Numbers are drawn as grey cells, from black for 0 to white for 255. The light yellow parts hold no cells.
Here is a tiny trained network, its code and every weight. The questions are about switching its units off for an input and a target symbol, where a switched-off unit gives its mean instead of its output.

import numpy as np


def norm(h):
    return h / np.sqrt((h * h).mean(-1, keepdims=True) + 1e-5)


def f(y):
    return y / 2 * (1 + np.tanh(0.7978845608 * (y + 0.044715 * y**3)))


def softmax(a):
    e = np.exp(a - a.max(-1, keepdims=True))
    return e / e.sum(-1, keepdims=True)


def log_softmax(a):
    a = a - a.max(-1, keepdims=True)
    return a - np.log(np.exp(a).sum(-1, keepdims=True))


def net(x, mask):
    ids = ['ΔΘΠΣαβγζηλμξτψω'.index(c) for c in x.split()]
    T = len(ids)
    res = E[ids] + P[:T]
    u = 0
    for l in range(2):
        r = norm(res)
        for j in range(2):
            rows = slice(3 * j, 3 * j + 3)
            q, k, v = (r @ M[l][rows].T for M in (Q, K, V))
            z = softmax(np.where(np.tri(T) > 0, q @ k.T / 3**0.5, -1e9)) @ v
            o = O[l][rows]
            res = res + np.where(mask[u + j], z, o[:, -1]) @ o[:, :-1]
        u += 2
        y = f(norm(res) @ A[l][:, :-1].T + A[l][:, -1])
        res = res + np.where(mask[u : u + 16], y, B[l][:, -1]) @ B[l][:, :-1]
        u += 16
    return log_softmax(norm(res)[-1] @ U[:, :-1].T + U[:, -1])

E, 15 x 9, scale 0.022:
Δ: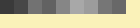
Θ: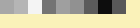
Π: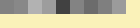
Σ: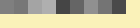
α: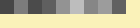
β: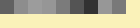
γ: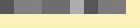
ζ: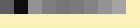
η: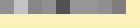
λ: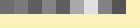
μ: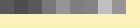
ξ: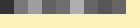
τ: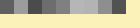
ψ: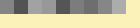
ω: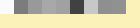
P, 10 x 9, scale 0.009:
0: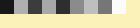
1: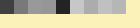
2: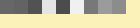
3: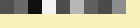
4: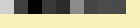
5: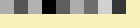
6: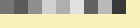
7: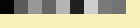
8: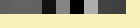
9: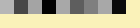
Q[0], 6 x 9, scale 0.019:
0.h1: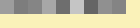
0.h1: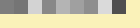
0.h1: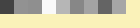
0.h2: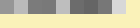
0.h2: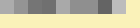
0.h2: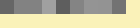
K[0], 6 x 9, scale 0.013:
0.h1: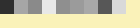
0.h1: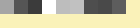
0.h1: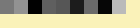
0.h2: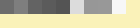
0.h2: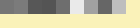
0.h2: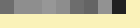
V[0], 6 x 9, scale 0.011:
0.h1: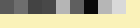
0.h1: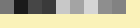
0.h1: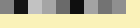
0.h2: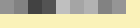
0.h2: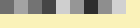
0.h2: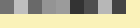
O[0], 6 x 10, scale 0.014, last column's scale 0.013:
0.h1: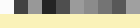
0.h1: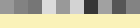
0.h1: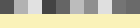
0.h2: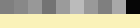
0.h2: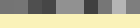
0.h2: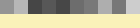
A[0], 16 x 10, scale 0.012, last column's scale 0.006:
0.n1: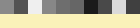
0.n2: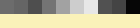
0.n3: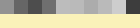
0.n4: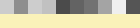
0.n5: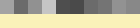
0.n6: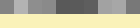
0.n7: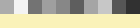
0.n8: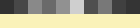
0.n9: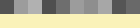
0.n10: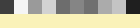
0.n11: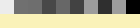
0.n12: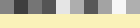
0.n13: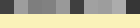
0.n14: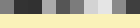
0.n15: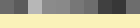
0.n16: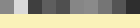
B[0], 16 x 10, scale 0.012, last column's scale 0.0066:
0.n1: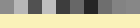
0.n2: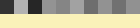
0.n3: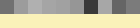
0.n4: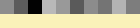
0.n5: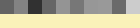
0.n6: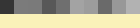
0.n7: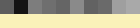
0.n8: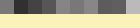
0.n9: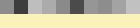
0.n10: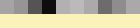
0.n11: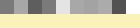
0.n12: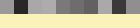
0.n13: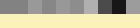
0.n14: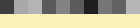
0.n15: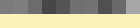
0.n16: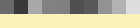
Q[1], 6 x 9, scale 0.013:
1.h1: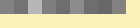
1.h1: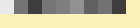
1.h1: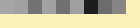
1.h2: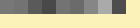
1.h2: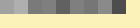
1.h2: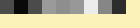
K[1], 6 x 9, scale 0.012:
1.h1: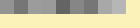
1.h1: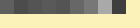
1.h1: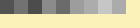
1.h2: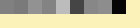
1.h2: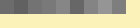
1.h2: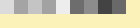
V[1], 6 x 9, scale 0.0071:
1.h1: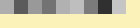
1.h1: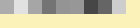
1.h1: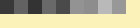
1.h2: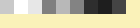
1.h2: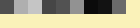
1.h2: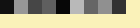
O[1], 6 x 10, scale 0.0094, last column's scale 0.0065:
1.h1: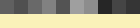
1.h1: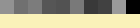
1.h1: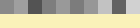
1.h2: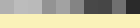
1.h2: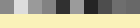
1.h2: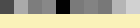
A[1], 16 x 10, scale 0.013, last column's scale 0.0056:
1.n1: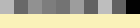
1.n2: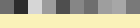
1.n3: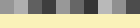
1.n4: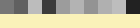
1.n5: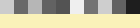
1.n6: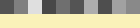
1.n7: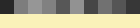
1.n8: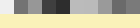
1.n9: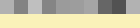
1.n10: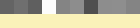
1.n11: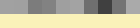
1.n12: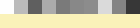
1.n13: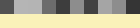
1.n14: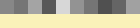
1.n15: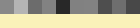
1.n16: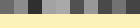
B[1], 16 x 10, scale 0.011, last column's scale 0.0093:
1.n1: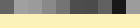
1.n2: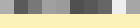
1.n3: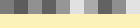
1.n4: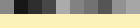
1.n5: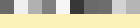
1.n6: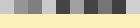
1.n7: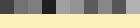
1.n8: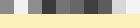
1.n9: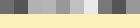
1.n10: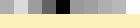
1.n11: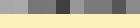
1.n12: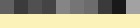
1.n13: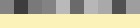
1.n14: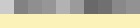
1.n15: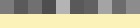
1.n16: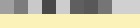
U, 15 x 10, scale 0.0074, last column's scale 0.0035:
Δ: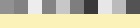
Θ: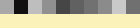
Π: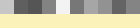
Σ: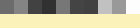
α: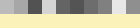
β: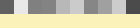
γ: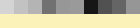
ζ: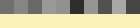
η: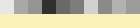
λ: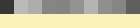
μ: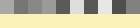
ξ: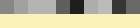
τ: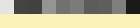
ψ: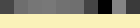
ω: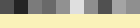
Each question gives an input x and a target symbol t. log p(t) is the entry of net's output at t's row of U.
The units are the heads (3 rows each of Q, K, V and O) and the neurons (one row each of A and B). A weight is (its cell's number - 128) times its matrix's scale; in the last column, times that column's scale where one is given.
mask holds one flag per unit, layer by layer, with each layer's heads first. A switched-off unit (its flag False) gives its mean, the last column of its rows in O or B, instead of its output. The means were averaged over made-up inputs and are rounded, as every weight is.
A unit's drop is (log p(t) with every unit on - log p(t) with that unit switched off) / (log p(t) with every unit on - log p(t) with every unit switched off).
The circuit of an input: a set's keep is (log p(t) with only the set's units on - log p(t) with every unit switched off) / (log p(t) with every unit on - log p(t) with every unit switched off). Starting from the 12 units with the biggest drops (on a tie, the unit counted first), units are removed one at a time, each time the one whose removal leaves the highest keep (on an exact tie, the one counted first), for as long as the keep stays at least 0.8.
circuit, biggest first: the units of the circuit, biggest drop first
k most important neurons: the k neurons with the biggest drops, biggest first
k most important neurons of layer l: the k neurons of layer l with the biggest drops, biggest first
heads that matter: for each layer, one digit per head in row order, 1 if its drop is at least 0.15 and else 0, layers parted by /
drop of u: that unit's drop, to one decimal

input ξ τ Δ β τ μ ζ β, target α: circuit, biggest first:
(0.h1)
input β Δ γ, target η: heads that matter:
10 / 00
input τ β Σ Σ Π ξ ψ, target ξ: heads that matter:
01 / 00
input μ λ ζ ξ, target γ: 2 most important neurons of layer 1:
(1.n5 1.n8)
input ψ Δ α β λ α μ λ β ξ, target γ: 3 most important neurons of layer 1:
(1.n5 1.n1 1.n8)
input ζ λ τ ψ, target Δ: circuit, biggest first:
(0.h1 1.n5)
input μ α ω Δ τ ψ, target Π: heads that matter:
01 / 01
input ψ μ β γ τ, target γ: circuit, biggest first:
(0.h1 1.n5)
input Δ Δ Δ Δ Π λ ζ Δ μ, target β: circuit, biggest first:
(0.h1 0.h2)
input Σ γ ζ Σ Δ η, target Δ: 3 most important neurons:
(1.n5 0.n7 1.n2)
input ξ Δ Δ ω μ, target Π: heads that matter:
11 / 01
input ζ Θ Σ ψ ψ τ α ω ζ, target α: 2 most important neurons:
(1.n10 0.n11)
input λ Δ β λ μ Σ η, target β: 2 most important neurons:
(0.n10 1.n16)
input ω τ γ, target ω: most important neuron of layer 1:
(1.n4)
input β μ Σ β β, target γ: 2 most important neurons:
(1.n5 1.n1)
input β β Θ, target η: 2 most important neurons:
(0.n11 1.n9)
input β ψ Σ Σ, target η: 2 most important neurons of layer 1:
(1.n8 1.n1)
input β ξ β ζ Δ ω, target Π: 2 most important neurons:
(0.n11 1.n10)
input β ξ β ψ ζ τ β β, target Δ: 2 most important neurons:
(1.n5 0.n9)
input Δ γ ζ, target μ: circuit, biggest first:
(0.h1)
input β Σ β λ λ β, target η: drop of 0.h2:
-0.2
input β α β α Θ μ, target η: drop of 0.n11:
0.2
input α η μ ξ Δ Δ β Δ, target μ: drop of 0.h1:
0.6
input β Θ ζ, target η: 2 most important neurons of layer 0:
(0.n11 0.n16)
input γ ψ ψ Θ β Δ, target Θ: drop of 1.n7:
-0.1
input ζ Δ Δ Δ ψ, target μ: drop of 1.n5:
0.1
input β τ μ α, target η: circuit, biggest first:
(0.h1)
